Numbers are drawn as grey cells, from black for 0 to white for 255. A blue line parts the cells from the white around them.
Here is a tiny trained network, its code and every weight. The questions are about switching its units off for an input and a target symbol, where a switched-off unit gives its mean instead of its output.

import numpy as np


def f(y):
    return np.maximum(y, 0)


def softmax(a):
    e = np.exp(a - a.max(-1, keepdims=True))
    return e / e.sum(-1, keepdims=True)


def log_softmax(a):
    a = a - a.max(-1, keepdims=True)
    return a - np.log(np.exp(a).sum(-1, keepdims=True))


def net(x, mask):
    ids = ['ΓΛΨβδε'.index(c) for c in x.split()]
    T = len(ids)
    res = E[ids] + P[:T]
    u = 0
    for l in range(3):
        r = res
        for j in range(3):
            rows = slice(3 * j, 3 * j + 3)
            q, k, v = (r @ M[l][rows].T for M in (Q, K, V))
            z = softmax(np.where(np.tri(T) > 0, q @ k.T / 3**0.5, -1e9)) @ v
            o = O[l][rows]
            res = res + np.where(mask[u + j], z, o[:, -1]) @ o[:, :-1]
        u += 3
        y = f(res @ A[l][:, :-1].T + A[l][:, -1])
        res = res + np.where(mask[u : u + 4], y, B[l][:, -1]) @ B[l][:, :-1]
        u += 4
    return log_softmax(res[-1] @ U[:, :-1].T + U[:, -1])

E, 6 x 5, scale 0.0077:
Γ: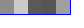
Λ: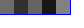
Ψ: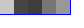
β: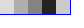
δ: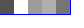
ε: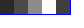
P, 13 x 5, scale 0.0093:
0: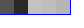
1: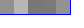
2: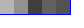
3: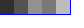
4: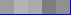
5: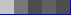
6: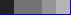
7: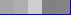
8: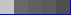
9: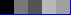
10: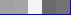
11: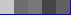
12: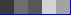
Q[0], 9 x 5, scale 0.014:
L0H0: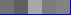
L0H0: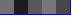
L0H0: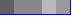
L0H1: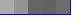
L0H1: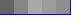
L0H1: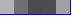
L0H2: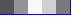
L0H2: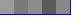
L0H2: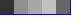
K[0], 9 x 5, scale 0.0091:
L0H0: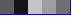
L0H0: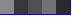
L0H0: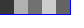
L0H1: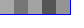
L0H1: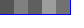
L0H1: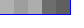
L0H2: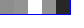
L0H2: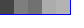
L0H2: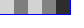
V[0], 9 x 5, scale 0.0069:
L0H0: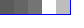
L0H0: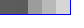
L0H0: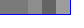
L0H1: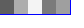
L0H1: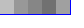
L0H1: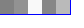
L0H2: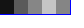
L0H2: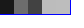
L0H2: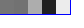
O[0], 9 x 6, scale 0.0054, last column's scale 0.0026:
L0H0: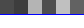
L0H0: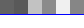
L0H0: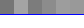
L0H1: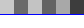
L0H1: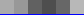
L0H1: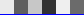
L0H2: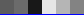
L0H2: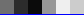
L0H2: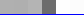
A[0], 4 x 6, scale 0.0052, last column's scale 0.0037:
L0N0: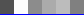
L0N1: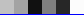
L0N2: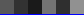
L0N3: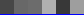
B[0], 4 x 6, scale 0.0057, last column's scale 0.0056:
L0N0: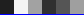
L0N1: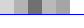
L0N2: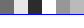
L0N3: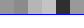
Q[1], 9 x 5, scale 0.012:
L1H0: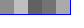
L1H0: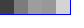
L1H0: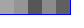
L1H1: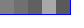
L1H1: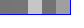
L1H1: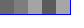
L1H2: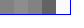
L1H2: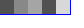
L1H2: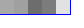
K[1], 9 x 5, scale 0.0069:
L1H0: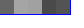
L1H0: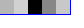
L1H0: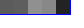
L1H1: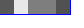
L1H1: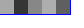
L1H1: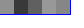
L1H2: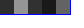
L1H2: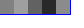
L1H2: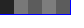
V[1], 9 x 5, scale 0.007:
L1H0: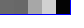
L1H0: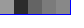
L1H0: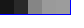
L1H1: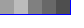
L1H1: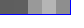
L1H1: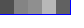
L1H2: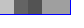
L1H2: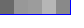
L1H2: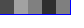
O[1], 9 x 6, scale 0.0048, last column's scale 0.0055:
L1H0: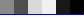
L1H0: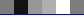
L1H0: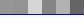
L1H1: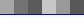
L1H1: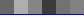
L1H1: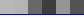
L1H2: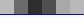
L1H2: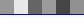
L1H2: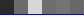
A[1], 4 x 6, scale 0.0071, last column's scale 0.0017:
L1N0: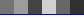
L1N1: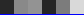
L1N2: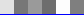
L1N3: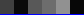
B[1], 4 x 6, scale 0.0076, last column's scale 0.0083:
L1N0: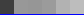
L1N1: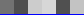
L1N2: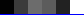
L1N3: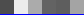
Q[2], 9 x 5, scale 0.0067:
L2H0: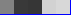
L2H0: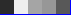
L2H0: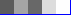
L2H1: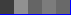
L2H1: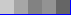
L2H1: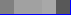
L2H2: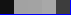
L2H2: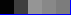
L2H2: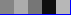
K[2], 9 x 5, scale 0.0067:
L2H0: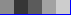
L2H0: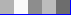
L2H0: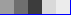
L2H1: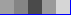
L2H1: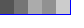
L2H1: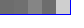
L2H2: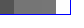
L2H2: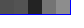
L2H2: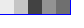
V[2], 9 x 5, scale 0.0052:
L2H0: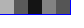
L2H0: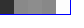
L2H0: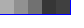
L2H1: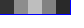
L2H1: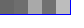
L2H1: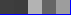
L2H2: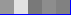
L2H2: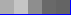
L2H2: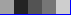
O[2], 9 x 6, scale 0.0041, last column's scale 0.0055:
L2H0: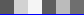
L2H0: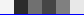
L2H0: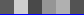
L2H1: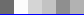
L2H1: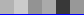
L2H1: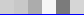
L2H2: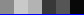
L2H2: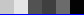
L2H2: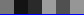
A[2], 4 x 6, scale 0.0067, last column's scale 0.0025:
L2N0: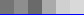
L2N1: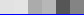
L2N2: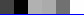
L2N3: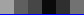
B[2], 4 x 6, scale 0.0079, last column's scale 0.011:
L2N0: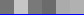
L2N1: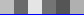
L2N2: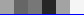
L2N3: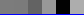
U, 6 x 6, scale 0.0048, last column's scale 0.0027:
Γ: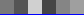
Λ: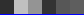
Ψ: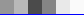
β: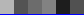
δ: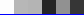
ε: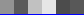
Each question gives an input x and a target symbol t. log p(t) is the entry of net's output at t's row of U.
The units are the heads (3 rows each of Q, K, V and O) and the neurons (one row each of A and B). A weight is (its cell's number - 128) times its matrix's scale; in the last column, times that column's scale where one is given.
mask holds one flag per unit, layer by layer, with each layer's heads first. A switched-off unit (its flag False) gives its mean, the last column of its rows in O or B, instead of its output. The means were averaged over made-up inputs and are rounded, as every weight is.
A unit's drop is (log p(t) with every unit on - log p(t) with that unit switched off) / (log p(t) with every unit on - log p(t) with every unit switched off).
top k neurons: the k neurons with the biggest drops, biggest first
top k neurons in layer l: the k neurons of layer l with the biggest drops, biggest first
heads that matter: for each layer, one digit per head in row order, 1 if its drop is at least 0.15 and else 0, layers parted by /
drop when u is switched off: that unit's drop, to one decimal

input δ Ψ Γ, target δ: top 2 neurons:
L2N1; L1N1
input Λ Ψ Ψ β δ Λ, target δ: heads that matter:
101 / 100 / 011
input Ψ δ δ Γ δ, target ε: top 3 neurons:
L1N1; L0N0; L1N2
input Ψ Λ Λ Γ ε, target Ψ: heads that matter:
101 / 000 / 001
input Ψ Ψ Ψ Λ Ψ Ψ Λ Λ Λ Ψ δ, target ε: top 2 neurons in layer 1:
L1N2; L1N1
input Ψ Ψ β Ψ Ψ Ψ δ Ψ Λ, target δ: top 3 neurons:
L1N2; L2N1; L0N1
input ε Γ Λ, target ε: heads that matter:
100 / 100 / 010
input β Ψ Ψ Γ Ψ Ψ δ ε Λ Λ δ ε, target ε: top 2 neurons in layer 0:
L0N3; L0N1
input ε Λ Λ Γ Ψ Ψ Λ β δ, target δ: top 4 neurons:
L2N1; L1N2; L1N1; L0N0
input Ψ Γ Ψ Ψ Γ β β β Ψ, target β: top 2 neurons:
L1N2; L2N3
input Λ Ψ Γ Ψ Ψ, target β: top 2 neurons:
L0N2; L2N3
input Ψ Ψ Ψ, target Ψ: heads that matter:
010 / 000 / 000
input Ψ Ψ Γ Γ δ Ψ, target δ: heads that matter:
101 / 100 / 001
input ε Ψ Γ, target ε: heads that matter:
101 / 100 / 010
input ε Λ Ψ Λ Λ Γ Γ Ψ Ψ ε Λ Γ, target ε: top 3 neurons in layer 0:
L0N1; L0N3; L0N0
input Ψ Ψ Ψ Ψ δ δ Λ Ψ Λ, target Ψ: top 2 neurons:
L0N2; L1N0
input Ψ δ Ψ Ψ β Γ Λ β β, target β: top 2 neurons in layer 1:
L1N2; L1N3
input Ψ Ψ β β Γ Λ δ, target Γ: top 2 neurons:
L1N1; L2N2
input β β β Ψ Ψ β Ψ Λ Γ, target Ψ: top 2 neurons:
L1N0; L0N1
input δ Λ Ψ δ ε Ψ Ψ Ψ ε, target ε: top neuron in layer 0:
L0N3
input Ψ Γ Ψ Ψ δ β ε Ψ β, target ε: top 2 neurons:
L0N1; L2N2
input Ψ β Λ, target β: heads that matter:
111 / 101 / 100
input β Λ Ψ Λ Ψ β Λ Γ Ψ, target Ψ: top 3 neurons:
L0N2; L1N0; L0N1
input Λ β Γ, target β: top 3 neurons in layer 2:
L2N3; L2N0; L2N2
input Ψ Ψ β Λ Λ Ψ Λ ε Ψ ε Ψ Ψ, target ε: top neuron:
L0N3
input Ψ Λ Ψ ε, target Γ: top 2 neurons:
L2N2; L0N2
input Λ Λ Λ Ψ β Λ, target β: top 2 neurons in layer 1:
L1N2; L1N1
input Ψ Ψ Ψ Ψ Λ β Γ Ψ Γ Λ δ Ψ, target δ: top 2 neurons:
L1N2; L2N1
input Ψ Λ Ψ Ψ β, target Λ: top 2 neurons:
L1N2; L0N0
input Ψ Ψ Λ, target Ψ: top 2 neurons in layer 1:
L1N0; L1N2
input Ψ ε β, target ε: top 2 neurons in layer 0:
L0N1; L0N3
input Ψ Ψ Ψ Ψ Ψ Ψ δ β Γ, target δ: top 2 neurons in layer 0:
L0N0; L0N1
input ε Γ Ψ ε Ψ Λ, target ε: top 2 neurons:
L0N3; L2N1
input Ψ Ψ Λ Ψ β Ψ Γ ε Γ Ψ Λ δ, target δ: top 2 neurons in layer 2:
L2N1; L2N3
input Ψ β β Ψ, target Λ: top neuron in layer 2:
L2N1
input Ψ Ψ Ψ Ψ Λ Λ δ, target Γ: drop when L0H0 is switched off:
0.5
